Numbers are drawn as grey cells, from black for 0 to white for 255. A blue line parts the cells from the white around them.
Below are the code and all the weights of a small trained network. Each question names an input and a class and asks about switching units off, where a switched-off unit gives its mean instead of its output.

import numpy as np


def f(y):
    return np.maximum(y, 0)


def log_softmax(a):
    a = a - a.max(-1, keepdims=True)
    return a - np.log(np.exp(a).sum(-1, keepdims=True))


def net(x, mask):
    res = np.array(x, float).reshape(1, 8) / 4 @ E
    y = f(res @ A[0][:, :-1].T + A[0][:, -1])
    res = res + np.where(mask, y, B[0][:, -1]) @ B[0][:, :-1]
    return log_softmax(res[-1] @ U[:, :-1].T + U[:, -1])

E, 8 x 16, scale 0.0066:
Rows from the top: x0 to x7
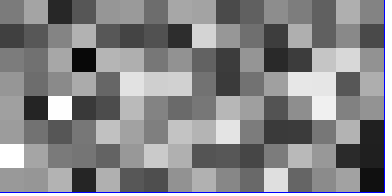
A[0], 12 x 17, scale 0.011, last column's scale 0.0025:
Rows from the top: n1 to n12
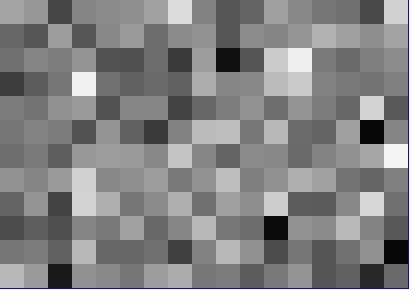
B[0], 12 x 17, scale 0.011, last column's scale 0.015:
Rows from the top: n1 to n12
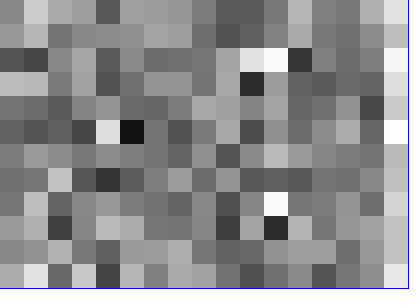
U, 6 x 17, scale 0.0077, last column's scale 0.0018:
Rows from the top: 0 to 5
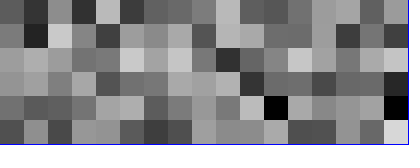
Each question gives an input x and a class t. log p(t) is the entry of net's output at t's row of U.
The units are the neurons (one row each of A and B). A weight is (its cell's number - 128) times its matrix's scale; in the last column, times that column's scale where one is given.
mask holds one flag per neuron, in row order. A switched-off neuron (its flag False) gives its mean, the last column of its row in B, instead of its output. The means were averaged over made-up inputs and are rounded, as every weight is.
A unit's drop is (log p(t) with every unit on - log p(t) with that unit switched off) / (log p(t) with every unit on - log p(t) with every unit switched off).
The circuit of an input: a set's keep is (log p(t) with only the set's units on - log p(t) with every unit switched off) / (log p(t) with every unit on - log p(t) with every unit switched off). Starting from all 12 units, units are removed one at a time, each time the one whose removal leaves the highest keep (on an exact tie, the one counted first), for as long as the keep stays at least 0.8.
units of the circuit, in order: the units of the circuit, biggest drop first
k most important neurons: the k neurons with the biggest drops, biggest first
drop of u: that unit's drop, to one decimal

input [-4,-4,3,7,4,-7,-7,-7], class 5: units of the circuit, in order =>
n5
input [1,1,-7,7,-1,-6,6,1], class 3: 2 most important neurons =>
n4; n12
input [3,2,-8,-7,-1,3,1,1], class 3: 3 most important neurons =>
n12; n11; n4
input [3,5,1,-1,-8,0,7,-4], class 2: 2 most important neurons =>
n1; n6
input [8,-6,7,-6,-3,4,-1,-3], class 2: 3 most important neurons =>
n3; n5; n10
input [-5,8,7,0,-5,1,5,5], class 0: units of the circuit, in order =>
n6; n9
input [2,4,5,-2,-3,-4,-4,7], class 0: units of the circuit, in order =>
n6; n12
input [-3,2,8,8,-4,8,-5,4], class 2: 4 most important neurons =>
n2; n7; n5; n3
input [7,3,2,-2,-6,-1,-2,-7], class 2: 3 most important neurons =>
n6; n11; n10
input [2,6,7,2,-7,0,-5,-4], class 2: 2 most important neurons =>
n6; n10
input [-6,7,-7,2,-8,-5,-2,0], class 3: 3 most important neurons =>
n4; n11; n6
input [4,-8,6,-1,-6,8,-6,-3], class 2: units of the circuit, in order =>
n3; n10
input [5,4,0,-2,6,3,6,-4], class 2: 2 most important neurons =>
n6; n5
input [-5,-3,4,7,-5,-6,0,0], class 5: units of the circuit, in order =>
n3
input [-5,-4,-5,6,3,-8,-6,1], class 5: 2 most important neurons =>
n5; n3
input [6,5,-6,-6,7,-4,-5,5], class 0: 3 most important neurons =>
n6; n12; n9
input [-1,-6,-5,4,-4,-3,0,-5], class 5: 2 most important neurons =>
n9; n3
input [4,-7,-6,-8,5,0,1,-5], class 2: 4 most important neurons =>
n6; n3; n11; n4
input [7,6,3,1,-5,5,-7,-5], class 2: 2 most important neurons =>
n10; n11
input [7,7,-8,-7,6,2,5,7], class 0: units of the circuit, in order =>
n6
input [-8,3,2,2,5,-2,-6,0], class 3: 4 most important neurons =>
n6; n5; n3; n1
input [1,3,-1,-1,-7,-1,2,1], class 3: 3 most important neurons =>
n12; n4; n1
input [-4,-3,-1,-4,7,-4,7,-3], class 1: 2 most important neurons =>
n6; n12
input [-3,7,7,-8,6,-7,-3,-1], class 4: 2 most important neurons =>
n10; n6
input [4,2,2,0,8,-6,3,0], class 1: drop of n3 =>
0.1
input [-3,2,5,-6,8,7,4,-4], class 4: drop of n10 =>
0.3
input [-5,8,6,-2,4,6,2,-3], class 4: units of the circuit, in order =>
n10
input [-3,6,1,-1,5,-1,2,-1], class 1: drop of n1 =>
0.3
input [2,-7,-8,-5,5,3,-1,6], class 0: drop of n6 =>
0.2
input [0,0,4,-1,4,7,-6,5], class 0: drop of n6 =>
0.3
